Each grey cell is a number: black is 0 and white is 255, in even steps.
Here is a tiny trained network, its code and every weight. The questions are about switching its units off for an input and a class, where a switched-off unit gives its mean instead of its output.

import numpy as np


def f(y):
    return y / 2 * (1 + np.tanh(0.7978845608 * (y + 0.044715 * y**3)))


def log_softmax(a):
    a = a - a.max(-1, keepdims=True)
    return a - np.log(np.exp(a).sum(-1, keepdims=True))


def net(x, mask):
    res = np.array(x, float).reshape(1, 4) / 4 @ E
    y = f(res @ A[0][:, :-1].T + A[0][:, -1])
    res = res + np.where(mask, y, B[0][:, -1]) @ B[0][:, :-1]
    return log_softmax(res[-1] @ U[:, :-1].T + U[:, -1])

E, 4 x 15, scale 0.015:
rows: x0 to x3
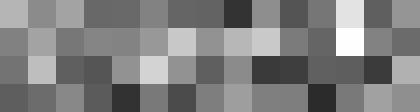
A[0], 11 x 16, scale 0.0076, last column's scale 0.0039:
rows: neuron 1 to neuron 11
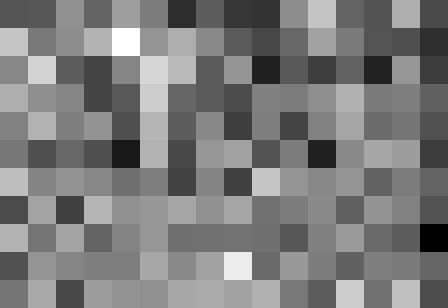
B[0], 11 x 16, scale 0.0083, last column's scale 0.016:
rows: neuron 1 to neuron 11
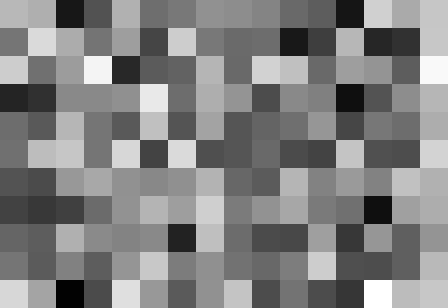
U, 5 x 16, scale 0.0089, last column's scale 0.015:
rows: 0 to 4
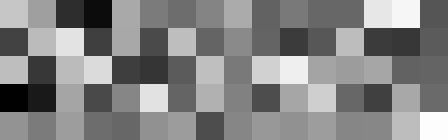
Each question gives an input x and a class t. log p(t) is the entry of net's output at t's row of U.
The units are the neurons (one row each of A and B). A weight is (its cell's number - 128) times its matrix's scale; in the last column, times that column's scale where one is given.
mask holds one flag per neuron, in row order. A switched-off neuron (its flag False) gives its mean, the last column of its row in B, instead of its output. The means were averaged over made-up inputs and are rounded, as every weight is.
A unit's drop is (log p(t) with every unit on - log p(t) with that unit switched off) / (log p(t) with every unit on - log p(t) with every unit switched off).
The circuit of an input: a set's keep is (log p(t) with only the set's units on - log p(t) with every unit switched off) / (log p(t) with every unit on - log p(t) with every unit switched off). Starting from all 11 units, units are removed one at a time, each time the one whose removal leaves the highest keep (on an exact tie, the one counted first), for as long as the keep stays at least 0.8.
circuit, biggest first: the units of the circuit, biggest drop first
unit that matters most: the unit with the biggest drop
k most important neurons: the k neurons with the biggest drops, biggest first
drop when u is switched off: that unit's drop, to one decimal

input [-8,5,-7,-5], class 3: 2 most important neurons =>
(neuron 3; neuron 8)
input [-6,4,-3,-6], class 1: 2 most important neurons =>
(neuron 2; neuron 4)
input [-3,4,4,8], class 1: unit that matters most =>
neuron 6
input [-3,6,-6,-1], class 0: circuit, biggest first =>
(neuron 3; neuron 11)
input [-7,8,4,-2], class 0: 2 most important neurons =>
(neuron 11; neuron 4)
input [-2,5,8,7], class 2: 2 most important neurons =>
(neuron 3; neuron 2)
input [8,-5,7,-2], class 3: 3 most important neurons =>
(neuron 4; neuron 5; neuron 9)
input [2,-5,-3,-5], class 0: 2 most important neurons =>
(neuron 1; neuron 6)
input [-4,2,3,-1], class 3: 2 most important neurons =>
(neuron 8; neuron 10)
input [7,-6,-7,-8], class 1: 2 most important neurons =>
(neuron 2; neuron 3)
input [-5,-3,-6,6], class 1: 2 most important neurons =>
(neuron 3; neuron 6)
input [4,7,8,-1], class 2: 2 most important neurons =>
(neuron 3; neuron 1)
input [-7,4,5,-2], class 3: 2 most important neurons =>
(neuron 8; neuron 10)
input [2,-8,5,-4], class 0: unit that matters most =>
neuron 1
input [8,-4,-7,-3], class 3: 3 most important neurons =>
(neuron 3; neuron 4; neuron 7)
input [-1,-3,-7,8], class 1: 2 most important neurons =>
(neuron 6; neuron 3)
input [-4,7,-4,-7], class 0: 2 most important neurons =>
(neuron 11; neuron 6)
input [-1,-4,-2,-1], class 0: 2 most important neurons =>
(neuron 3; neuron 1)
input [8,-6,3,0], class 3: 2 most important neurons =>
(neuron 4; neuron 11)
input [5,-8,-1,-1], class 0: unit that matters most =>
neuron 1
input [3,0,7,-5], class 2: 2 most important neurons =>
(neuron 3; neuron 6)
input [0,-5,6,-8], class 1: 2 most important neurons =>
(neuron 2; neuron 11)
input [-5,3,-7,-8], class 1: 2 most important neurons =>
(neuron 2; neuron 3)
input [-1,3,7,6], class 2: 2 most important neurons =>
(neuron 3; neuron 2)
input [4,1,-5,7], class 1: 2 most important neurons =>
(neuron 6; neuron 3)
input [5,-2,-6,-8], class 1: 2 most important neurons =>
(neuron 2; neuron 3)
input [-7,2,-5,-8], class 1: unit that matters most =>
neuron 2
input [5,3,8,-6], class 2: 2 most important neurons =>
(neuron 3; neuron 6)
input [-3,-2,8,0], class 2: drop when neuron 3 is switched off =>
1.1
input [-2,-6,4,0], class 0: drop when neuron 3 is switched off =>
0.0
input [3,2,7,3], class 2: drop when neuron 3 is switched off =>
1.2
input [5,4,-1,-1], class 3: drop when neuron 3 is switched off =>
0.1
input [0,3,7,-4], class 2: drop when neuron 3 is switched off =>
1.3
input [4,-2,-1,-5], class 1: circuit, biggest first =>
(neuron 2)
